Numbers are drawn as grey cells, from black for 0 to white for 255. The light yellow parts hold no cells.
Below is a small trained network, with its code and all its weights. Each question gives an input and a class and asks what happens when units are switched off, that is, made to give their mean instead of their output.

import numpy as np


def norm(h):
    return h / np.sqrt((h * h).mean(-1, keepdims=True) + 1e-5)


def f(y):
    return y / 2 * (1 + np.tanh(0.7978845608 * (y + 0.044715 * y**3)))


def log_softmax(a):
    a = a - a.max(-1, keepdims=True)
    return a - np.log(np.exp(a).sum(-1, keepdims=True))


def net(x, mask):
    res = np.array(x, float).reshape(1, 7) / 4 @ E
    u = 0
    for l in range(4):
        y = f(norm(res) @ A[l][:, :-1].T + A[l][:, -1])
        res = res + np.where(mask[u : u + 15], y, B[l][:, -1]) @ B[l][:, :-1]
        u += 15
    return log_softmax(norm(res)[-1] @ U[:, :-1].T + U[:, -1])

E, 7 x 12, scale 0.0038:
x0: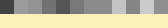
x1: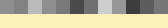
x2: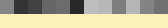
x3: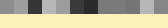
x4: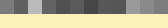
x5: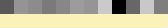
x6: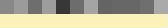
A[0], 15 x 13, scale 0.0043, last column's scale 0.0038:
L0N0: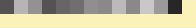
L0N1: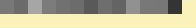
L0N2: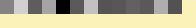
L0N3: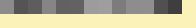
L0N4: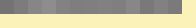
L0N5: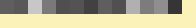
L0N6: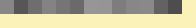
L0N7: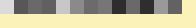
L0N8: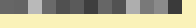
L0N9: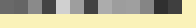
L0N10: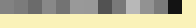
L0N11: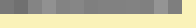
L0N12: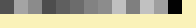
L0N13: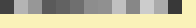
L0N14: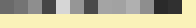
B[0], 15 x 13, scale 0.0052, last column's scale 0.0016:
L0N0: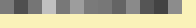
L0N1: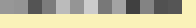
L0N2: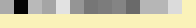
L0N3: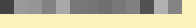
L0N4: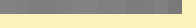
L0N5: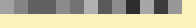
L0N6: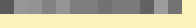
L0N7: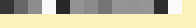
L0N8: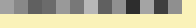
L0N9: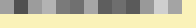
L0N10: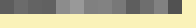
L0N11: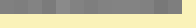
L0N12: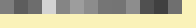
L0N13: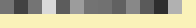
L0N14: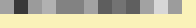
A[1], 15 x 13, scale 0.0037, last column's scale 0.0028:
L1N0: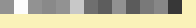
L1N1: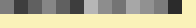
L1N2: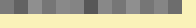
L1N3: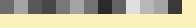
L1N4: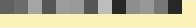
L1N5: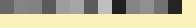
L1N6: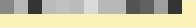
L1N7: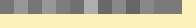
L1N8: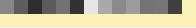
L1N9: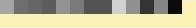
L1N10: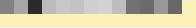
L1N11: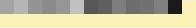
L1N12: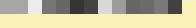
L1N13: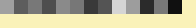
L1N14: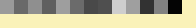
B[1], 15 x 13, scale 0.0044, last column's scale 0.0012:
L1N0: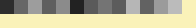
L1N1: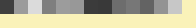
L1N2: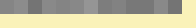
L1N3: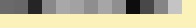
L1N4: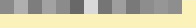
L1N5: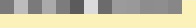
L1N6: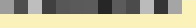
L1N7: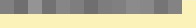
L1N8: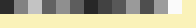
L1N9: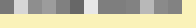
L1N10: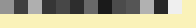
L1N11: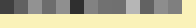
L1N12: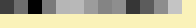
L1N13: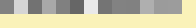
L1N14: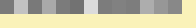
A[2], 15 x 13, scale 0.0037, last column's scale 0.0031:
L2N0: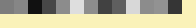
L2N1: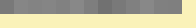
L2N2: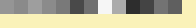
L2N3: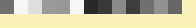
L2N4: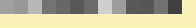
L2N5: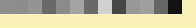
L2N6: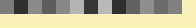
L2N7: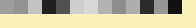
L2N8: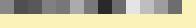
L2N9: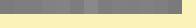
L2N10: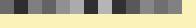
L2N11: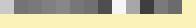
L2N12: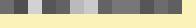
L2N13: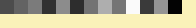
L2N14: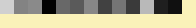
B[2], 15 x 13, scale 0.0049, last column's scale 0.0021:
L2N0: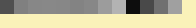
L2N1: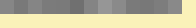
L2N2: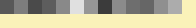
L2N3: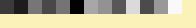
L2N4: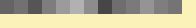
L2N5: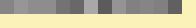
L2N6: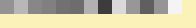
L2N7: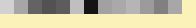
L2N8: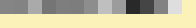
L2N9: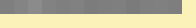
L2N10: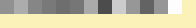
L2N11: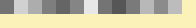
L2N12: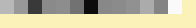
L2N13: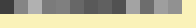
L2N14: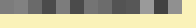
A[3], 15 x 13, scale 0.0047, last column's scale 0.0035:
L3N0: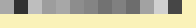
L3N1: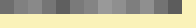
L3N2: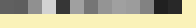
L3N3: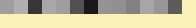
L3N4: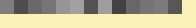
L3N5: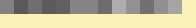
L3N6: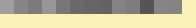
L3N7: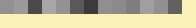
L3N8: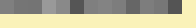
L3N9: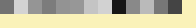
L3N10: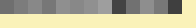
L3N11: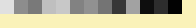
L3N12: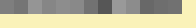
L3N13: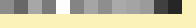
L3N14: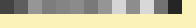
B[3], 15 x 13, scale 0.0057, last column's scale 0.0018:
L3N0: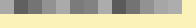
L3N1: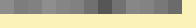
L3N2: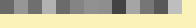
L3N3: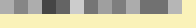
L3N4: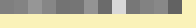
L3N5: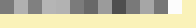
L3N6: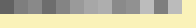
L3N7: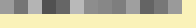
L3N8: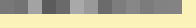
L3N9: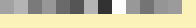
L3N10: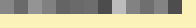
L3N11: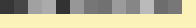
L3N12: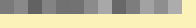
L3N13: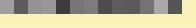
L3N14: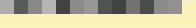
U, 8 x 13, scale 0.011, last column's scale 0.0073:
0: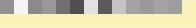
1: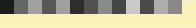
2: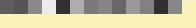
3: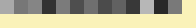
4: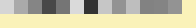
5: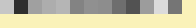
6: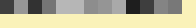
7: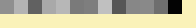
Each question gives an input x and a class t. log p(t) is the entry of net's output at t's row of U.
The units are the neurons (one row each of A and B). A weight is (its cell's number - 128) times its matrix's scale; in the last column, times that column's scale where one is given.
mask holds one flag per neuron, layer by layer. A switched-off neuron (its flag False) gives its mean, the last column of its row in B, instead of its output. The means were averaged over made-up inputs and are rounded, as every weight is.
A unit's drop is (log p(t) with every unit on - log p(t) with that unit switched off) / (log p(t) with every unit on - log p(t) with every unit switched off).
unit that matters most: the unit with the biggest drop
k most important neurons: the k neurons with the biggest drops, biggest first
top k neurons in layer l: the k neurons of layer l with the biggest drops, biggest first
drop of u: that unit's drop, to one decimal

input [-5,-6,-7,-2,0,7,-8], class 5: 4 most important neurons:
[L0N14; L0N9; L2N11; L3N0]
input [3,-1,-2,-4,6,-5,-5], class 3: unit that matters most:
L0N5
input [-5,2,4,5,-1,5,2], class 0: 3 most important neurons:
[L3N9; L2N12; L0N13]
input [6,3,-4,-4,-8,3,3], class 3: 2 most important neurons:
[L1N10; L1N6]
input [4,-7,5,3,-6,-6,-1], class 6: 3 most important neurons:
[L2N0; L1N3; L2N8]
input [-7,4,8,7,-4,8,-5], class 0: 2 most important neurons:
[L3N9; L2N3]
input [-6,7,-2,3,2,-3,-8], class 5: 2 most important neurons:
[L0N14; L0N9]
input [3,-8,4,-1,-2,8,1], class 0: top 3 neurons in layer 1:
[L1N5; L1N12; L1N4]
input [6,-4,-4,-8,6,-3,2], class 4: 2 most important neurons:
[L2N7; L0N7]
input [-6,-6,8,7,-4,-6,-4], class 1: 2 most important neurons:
[L2N12; L1N8]
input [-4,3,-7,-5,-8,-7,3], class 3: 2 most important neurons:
[L1N6; L1N10]
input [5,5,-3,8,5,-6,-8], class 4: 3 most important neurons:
[L3N3; L0N2; L3N7]
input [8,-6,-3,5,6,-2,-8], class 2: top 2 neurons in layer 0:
[L0N13; L0N2]
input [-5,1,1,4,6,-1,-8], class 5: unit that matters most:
L0N14
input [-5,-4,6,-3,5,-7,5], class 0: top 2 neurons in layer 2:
[L2N3; L2N11]
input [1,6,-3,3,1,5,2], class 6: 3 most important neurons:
[L1N12; L2N2; L2N11]
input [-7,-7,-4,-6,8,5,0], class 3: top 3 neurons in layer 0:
[L0N5; L0N8; L0N13]
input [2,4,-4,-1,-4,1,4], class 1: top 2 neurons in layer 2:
[L2N3; L2N11]
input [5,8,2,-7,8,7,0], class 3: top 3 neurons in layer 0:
[L0N5; L0N8; L0N7]
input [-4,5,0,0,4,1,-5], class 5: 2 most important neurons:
[L0N9; L0N14]
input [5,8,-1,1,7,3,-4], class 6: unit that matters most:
L1N12
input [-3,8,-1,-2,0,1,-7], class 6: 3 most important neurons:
[L1N12; L2N2; L0N2]
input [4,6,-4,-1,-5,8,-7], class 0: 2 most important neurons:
[L3N9; L0N2]
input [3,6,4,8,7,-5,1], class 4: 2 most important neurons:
[L3N3; L1N10]
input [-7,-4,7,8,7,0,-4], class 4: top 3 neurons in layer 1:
[L1N10; L1N0; L1N11]
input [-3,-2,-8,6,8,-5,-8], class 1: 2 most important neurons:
[L2N3; L0N2]
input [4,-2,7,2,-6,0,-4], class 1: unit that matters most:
L1N8
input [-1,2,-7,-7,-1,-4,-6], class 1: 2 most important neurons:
[L2N3; L1N0]
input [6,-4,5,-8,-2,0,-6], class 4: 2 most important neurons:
[L2N7; L0N7]
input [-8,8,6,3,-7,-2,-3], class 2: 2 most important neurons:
[L0N7; L3N11]
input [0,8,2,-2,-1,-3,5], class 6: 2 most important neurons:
[L1N12; L2N2]
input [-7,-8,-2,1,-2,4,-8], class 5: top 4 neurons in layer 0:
[L0N14; L0N9; L0N13; L0N0]
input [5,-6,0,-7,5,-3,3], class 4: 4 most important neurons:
[L2N7; L0N7; L2N12; L1N10]
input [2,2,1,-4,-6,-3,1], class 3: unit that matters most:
L1N10
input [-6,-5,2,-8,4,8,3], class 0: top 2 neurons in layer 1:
[L1N5; L1N4]
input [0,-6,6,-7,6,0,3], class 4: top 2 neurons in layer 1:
[L1N10; L1N0]
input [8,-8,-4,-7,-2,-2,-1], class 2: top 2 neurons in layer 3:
[L3N2; L3N14]
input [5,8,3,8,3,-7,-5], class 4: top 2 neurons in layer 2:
[L2N6; L2N10]
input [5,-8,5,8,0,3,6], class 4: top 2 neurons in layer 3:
[L3N3; L3N7]
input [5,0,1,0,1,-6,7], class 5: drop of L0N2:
1.3
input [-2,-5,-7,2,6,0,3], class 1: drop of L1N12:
0.0
